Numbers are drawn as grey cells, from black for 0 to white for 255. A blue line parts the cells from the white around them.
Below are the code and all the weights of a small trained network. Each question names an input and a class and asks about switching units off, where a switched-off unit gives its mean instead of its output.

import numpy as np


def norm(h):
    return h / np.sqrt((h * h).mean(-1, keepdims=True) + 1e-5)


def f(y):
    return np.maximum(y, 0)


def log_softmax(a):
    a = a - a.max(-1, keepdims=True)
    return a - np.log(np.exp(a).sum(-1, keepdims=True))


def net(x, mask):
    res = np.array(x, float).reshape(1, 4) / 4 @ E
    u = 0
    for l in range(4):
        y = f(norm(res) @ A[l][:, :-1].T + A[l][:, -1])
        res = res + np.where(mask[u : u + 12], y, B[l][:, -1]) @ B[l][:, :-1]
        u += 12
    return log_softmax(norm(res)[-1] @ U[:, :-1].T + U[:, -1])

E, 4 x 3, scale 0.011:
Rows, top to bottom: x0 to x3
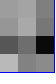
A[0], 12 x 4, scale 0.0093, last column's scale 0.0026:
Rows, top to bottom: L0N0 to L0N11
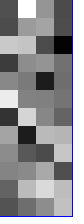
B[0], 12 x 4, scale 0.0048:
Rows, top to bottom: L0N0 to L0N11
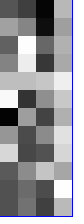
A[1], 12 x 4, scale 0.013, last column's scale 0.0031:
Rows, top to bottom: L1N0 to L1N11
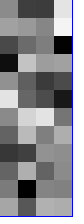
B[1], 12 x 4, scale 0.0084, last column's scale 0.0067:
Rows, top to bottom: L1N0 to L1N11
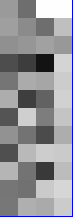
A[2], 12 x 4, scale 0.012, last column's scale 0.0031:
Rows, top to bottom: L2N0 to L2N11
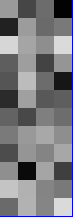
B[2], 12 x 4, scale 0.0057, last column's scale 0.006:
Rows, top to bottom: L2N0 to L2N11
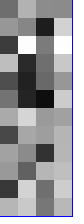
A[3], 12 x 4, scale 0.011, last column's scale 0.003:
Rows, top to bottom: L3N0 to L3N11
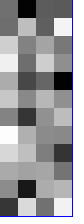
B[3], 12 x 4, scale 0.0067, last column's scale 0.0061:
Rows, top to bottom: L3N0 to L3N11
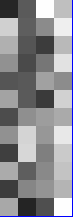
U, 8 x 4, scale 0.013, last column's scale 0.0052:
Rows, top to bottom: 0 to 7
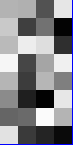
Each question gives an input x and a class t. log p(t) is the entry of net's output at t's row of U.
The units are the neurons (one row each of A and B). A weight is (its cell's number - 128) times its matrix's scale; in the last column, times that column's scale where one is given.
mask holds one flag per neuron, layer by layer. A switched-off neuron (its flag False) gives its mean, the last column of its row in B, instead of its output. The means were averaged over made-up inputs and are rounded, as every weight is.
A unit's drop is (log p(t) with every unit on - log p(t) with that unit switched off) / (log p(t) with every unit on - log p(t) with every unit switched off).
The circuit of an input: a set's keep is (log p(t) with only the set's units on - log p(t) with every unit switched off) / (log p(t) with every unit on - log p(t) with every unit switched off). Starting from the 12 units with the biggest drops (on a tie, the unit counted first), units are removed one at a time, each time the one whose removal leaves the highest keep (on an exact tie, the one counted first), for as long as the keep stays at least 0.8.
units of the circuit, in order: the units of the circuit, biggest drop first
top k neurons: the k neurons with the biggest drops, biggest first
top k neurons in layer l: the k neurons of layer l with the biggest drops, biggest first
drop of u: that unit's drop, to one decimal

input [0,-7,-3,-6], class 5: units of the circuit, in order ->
L1N3
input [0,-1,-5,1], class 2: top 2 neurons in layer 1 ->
L1N6, L1N0
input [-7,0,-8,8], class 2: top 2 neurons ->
L1N6, L1N11
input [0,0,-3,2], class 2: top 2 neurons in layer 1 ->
L1N11, L1N3
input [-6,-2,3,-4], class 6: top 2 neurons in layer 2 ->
L2N2, L2N10
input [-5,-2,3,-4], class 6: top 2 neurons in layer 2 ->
L2N2, L2N10
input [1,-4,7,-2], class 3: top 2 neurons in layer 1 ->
L1N0, L1N3
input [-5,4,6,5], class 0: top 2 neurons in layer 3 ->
L3N8, L3N7
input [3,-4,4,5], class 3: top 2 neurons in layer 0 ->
L0N8, L0N3
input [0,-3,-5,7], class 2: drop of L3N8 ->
0.1
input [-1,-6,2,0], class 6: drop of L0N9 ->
0.0
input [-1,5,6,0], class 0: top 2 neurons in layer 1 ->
L1N3, L1N0
